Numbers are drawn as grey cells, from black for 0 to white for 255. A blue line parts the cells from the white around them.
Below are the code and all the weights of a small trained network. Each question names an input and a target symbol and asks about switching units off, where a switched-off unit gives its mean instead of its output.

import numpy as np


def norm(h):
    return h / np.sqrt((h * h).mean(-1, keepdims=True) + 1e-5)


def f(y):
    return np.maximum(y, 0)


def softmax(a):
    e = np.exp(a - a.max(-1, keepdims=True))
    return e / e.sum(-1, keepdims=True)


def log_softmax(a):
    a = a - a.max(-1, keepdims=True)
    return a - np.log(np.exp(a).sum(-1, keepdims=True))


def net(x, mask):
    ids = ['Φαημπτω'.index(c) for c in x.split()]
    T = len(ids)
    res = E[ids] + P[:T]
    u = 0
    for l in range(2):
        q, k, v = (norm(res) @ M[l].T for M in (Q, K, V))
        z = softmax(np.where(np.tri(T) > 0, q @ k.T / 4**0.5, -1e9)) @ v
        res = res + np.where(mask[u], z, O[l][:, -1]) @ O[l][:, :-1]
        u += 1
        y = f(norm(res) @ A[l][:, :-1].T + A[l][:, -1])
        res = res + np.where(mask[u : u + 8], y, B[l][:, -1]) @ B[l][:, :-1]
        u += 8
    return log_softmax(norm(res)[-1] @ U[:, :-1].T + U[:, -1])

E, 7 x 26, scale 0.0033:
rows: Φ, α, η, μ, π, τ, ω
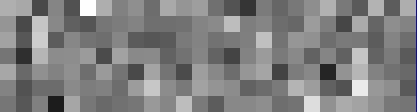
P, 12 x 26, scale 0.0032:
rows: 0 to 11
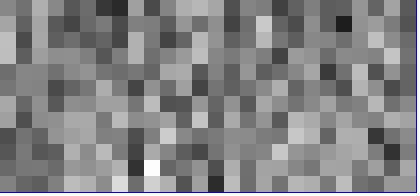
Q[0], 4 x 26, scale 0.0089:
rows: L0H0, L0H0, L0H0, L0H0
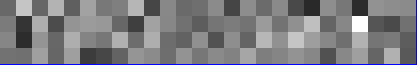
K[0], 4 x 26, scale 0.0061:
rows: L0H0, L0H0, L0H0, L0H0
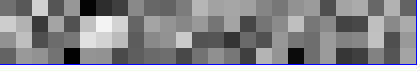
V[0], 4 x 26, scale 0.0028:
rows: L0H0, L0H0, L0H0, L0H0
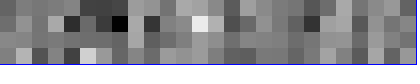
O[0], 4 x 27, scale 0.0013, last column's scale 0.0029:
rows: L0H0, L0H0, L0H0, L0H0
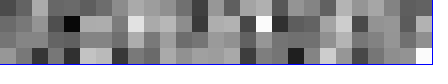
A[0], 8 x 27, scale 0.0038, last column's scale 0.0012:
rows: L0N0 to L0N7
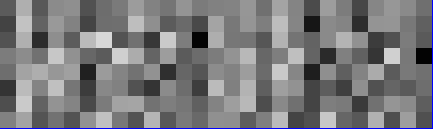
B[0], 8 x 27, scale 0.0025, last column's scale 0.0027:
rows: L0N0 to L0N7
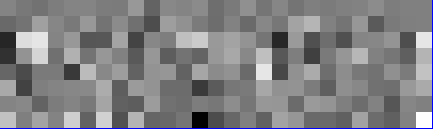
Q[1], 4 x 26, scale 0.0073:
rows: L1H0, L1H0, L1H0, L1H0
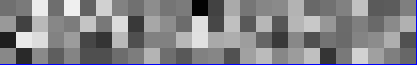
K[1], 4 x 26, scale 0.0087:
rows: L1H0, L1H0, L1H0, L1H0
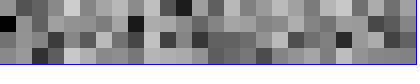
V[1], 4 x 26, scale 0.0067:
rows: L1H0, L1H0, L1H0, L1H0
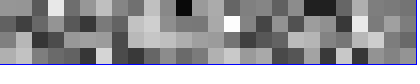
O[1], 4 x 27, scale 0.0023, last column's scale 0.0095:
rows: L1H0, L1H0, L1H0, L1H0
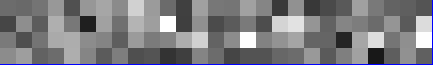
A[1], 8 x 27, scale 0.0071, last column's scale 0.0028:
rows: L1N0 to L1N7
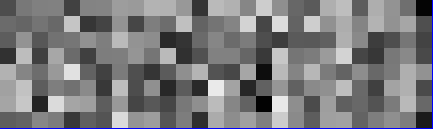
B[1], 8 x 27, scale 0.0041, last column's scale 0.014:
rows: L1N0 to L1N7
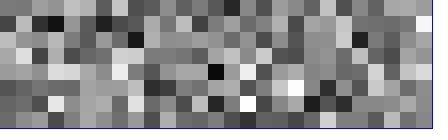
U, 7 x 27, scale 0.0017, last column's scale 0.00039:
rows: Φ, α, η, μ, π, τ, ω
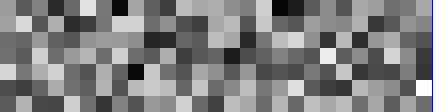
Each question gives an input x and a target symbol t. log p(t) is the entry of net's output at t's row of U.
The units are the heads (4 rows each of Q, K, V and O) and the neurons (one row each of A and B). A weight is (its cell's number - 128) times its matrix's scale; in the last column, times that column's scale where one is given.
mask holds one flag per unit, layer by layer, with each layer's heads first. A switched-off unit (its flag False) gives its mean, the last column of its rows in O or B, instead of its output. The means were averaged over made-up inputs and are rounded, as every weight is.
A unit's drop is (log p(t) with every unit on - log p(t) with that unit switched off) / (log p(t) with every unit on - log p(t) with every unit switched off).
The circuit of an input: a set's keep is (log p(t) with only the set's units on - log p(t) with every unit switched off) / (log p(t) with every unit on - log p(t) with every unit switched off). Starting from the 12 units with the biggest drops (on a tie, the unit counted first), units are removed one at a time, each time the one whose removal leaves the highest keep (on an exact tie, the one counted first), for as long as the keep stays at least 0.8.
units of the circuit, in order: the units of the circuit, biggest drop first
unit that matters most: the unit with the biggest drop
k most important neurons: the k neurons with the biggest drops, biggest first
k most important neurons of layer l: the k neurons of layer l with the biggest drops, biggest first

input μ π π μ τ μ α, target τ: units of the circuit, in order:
[L1H0]
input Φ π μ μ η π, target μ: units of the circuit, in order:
[L1N0, L1H0]
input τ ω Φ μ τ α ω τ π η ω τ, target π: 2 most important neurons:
[L1N2, L1N1]
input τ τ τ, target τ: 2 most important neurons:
[L1N1, L1N4]
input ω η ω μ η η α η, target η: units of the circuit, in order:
[L1H0, L1N5]
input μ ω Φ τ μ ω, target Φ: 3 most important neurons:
[L0N2, L0N7, L1N4]
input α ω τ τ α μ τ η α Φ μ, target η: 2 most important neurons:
[L1N5, L0N7]
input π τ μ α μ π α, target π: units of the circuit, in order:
[L1H0, L1N2]
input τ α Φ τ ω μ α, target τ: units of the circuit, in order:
[L0N7, L1H0]
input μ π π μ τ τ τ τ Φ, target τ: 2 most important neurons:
[L1N1, L1N4]
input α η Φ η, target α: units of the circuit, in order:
[L1H0, L0H0, L1N3]
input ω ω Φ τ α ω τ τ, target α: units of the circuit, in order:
[L0H0, L1H0, L1N3, L0N2]
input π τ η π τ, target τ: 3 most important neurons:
[L0N7, L1N1, L1N4]
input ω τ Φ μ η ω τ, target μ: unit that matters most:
L1N0
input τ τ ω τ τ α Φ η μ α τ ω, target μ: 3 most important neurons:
[L1N0, L1N1, L1N4]
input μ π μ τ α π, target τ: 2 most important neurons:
[L0N5, L0N2]
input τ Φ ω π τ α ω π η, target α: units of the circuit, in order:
[L0H0, L0N2, L1H0, L1N3]
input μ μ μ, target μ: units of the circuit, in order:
[L1H0, L1N0]
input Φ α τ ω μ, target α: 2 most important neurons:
[L0N2, L1N3]
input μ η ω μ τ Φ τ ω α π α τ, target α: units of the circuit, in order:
[L0H0, L1H0, L1N3]
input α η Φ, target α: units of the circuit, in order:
[L1H0, L1N3]
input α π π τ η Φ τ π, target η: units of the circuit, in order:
[L0H0, L1H0, L1N5]
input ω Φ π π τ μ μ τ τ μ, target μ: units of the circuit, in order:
[L0N2, L1H0, L1N0]
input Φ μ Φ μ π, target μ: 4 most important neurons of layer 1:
[L1N0, L1N1, L1N4, L1N2]
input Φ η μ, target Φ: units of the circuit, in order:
[L1H0, L0H0, L1N4]
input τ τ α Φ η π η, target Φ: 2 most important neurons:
[L0N7, L1N4]
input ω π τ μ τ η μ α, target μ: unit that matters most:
L0H0
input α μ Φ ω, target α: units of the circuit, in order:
[L1H0, L0H0, L1N3]
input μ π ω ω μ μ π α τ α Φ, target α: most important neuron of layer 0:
[L0N7]
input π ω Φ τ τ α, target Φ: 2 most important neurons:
[L0N2, L0N7]
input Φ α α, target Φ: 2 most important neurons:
[L1N4, L1N1]
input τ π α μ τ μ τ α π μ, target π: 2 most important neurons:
[L0N4, L1N2]
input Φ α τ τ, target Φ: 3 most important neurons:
[L1N4, L1N1, L0N2]
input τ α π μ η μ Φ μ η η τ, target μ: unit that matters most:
L0N7
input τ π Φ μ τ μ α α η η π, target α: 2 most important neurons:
[L0N7, L1N3]
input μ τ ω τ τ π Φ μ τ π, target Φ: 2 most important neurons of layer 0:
[L0N2, L0N7]
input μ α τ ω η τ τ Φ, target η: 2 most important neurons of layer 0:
[L0N3, L0N7]
